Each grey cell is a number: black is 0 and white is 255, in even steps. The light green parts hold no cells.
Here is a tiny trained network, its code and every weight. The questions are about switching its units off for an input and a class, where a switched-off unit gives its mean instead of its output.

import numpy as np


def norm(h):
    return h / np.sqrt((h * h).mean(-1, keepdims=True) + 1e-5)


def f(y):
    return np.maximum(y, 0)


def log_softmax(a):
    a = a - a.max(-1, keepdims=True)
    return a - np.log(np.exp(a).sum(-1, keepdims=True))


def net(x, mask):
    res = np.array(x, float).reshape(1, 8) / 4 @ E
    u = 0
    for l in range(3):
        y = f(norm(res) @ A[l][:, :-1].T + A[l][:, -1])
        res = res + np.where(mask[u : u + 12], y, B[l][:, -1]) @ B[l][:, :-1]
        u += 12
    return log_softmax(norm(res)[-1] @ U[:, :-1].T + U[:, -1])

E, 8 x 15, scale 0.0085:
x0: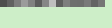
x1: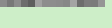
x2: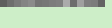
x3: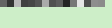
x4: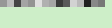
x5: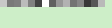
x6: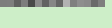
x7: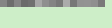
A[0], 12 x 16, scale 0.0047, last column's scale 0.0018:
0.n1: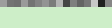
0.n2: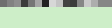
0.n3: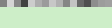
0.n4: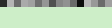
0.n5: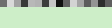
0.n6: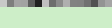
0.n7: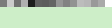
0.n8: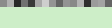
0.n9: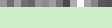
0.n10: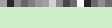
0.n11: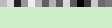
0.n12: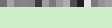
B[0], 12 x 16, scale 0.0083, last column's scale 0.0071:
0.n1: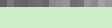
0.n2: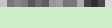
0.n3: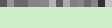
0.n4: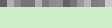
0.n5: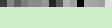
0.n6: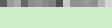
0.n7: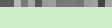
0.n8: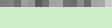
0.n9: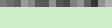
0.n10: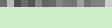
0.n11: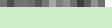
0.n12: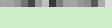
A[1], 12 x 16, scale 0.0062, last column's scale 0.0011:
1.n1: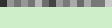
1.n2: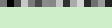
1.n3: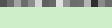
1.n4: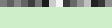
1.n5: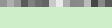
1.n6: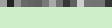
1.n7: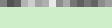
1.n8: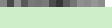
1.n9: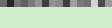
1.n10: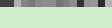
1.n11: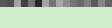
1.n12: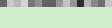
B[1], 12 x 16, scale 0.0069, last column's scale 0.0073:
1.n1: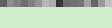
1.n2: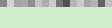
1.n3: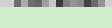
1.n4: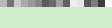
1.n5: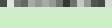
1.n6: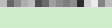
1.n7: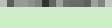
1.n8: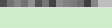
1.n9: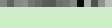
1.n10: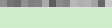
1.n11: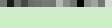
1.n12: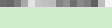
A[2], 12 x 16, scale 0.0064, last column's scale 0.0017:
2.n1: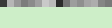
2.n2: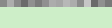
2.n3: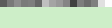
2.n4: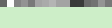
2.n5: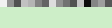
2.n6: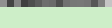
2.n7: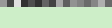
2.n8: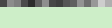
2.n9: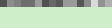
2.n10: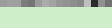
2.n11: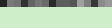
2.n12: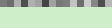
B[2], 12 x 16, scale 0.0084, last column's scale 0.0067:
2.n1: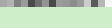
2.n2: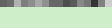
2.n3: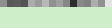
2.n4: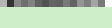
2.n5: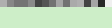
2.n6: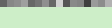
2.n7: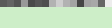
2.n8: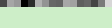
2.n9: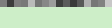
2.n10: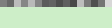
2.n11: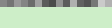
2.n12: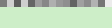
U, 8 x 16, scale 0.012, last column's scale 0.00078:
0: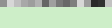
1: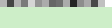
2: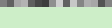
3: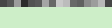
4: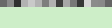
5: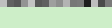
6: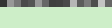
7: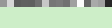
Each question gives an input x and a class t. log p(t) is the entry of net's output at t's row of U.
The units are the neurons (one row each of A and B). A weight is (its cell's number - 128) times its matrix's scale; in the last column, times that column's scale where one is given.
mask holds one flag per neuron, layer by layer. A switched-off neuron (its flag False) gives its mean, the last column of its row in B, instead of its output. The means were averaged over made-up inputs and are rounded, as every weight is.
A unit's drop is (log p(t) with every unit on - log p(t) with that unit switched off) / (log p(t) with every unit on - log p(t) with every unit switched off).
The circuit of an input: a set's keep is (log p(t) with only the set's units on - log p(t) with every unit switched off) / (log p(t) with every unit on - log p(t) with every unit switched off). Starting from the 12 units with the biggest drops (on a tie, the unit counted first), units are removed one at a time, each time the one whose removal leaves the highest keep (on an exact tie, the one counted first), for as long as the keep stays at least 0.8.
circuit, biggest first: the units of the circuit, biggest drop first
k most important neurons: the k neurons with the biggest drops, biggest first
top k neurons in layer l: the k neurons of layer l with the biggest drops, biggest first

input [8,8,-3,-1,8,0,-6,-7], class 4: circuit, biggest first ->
[0.n5 1.n4]
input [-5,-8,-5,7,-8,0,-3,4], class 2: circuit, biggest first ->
[2.n7]
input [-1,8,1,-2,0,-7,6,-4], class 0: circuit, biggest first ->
[0.n2 2.n7]
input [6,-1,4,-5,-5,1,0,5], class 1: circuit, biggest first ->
[0.n12 1.n12]
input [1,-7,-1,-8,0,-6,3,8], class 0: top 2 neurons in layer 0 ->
[0.n2 0.n4]
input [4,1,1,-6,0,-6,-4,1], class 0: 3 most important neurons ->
[0.n2 0.n4 1.n4]
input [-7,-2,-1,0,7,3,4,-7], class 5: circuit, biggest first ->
[0.n12 2.n5]
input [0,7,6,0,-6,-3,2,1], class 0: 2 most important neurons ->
[1.n5 0.n11]
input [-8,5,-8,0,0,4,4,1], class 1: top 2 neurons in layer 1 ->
[1.n4 1.n3]
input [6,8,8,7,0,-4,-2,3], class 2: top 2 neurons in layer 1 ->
[1.n6 1.n4]
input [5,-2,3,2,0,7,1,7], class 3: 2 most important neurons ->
[0.n6 1.n12]
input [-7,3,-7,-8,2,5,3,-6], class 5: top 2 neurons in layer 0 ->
[0.n11 0.n5]
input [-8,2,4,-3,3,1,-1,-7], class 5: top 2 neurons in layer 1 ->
[1.n7 1.n11]
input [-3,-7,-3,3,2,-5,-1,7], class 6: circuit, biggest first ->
[0.n5]
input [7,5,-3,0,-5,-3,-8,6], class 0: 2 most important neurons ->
[1.n5 0.n11]
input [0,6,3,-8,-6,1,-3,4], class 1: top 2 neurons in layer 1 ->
[1.n12 1.n2]
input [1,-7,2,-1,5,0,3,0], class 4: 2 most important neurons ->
[0.n5 0.n2]
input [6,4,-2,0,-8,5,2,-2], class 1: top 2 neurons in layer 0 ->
[0.n11 0.n6]
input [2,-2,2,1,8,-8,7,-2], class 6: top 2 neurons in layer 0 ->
[0.n5 0.n9]
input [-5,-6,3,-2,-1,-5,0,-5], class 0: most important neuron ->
[0.n2]
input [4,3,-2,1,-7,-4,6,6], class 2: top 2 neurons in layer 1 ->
[1.n11 1.n12]
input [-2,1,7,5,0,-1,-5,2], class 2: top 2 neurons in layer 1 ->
[1.n6 1.n2]
